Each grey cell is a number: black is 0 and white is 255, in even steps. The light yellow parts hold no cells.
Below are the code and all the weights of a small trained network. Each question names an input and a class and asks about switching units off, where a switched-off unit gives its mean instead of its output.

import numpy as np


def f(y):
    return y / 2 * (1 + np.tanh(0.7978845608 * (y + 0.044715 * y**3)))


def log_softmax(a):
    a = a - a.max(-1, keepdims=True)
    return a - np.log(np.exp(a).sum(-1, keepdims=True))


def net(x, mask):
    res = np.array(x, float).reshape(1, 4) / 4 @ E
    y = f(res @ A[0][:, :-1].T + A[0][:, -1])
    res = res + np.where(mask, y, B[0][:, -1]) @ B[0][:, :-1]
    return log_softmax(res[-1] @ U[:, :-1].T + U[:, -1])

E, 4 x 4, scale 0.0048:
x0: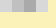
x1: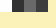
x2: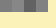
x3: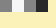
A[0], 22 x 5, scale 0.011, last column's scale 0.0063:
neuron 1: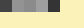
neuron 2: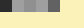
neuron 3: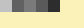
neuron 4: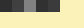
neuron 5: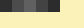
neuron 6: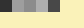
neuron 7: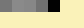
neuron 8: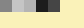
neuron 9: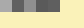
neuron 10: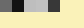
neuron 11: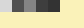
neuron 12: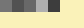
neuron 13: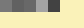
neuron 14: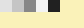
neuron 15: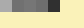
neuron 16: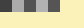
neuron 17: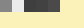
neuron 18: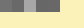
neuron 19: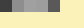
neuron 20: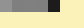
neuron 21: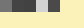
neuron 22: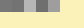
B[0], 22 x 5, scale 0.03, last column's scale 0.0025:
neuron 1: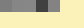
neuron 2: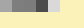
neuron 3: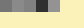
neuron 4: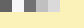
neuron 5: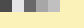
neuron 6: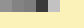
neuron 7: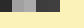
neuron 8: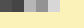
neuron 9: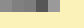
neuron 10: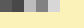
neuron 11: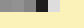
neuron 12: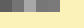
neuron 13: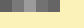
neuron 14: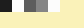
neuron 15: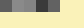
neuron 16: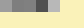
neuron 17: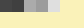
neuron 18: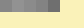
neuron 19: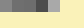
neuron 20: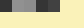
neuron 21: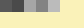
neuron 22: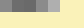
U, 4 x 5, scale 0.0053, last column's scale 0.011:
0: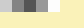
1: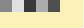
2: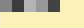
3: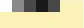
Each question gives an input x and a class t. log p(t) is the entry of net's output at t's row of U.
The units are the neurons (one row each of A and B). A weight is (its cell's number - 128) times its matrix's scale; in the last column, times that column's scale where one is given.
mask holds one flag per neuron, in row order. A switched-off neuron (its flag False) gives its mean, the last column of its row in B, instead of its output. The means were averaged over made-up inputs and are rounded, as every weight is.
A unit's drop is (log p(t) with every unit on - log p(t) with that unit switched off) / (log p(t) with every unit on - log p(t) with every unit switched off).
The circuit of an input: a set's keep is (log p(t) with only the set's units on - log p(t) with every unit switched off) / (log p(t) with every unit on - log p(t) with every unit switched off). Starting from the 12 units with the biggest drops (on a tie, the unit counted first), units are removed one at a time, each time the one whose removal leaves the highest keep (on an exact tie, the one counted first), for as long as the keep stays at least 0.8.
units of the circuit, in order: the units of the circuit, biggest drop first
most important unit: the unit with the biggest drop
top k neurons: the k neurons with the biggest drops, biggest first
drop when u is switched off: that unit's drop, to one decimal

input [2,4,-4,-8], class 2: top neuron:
(neuron 10)
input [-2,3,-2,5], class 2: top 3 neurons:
(neuron 8; neuron 17; neuron 14)
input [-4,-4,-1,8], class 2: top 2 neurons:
(neuron 17; neuron 8)
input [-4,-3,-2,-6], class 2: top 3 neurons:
(neuron 10; neuron 21; neuron 14)
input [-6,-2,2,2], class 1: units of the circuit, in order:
(neuron 4; neuron 5)
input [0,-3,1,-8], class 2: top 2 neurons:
(neuron 10; neuron 21)
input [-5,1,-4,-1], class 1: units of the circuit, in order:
(neuron 4; neuron 5)
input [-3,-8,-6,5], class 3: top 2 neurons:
(neuron 2; neuron 6)
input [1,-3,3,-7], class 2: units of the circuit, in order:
(neuron 10; neuron 21)
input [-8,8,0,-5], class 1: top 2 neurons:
(neuron 4; neuron 5)
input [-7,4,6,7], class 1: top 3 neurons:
(neuron 4; neuron 5; neuron 10)
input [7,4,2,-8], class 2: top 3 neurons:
(neuron 10; neuron 21; neuron 4)
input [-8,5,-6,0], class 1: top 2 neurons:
(neuron 4; neuron 5)
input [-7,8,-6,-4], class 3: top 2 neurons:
(neuron 11; neuron 3)
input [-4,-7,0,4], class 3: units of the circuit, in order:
(neuron 2; neuron 6)
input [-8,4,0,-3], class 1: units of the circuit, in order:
(neuron 4)
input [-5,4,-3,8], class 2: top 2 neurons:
(neuron 8; neuron 17)
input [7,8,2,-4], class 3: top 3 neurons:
(neuron 11; neuron 3; neuron 4)
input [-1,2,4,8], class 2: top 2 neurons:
(neuron 17; neuron 8)
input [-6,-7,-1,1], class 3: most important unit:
neuron 2
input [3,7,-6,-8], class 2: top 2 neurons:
(neuron 10; neuron 21)
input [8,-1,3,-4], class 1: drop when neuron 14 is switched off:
1.1
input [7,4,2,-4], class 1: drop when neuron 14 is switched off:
1.1
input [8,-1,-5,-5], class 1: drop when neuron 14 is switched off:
1.4
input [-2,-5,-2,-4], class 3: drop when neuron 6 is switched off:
0.2
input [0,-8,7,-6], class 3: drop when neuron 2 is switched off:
0.1
